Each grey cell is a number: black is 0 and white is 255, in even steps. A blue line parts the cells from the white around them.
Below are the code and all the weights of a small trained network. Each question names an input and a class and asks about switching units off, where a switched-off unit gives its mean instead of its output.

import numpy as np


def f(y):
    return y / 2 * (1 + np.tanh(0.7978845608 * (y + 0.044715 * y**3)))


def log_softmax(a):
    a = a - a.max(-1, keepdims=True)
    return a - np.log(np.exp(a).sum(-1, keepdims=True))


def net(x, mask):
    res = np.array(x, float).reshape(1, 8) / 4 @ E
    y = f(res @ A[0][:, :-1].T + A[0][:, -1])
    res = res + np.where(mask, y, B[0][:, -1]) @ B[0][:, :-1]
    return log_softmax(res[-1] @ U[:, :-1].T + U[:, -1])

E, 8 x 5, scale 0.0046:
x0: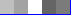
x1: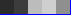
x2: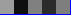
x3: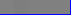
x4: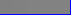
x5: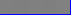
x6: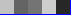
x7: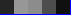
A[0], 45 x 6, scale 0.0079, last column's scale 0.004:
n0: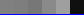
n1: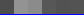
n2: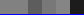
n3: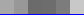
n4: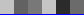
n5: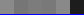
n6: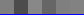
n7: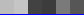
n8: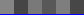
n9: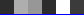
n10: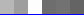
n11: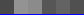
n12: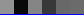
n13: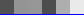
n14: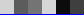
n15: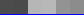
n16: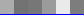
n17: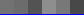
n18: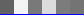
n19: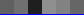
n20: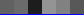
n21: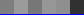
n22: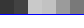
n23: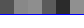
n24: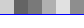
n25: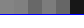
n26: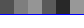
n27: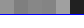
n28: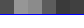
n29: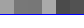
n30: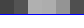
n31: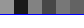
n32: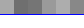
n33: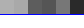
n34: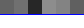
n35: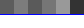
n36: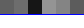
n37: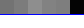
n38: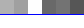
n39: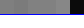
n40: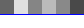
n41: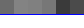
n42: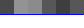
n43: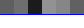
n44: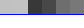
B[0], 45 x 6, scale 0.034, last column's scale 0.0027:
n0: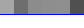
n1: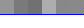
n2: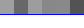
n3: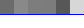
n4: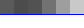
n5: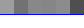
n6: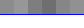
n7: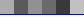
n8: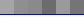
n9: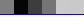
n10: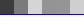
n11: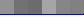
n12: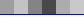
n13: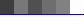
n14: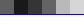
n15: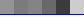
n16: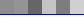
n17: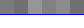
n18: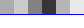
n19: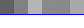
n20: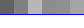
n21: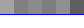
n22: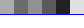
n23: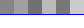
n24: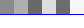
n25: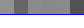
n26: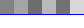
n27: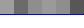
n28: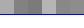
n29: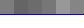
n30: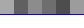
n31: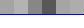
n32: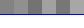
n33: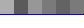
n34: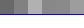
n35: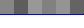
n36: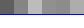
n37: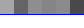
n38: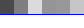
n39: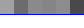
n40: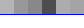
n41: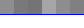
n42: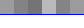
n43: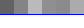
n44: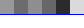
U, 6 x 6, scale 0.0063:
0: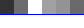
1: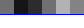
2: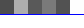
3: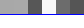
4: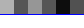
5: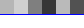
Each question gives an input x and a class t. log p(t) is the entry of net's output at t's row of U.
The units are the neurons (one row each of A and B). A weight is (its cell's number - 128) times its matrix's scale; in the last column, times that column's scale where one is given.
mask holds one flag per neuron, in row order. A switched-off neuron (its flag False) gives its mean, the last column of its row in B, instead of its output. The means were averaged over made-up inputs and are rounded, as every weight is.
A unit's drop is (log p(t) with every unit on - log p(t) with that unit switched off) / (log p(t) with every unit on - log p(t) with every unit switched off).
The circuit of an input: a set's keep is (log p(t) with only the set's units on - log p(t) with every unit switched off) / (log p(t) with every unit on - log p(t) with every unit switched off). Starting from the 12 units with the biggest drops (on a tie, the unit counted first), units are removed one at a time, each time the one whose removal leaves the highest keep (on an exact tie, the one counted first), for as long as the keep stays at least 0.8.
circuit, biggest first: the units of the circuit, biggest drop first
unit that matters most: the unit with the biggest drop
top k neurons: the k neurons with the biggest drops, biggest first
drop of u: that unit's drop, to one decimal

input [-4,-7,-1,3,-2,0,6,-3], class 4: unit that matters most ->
n44
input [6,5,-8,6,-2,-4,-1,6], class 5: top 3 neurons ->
n18, n40, n24
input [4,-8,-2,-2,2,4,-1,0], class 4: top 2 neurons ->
n7, n44
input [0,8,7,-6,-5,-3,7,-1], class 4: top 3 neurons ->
n22, n15, n9
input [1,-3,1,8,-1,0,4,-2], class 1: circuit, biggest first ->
n14, n4
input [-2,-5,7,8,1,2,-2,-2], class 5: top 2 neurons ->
n12, n31
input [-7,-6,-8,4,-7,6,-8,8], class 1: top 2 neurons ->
n9, n13
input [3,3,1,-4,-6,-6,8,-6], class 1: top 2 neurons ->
n14, n4
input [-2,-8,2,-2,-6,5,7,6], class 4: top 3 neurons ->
n44, n7, n9
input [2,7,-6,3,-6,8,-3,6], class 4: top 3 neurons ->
n22, n30, n15
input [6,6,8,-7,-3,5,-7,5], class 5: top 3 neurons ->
n12, n31, n14
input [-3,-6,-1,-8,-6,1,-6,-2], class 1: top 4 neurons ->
n9, n22, n15, n13
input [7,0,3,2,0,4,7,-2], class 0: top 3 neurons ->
n10, n38, n9
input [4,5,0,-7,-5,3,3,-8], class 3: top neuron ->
n24
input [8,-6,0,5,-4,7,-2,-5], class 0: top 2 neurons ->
n10, n38
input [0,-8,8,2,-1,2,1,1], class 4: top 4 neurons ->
n44, n7, n18, n33
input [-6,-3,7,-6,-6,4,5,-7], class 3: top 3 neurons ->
n24, n16, n18
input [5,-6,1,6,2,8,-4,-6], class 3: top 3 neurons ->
n24, n16, n22
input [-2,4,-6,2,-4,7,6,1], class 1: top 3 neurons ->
n14, n4, n12
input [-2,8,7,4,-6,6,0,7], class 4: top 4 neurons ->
n22, n15, n30, n24
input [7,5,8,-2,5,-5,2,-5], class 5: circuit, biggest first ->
n12
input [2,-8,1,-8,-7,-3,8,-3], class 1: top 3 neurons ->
n14, n4, n22
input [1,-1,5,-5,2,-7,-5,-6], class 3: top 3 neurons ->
n24, n16, n14
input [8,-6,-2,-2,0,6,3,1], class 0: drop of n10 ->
0.3
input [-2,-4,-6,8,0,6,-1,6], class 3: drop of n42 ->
0.3
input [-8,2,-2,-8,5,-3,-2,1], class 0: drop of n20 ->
0.0
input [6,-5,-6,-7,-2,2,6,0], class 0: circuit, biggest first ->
n10
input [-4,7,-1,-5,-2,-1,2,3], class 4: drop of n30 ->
0.1
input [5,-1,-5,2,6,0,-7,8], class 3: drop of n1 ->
0.2
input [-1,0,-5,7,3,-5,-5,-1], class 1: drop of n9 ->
1.1
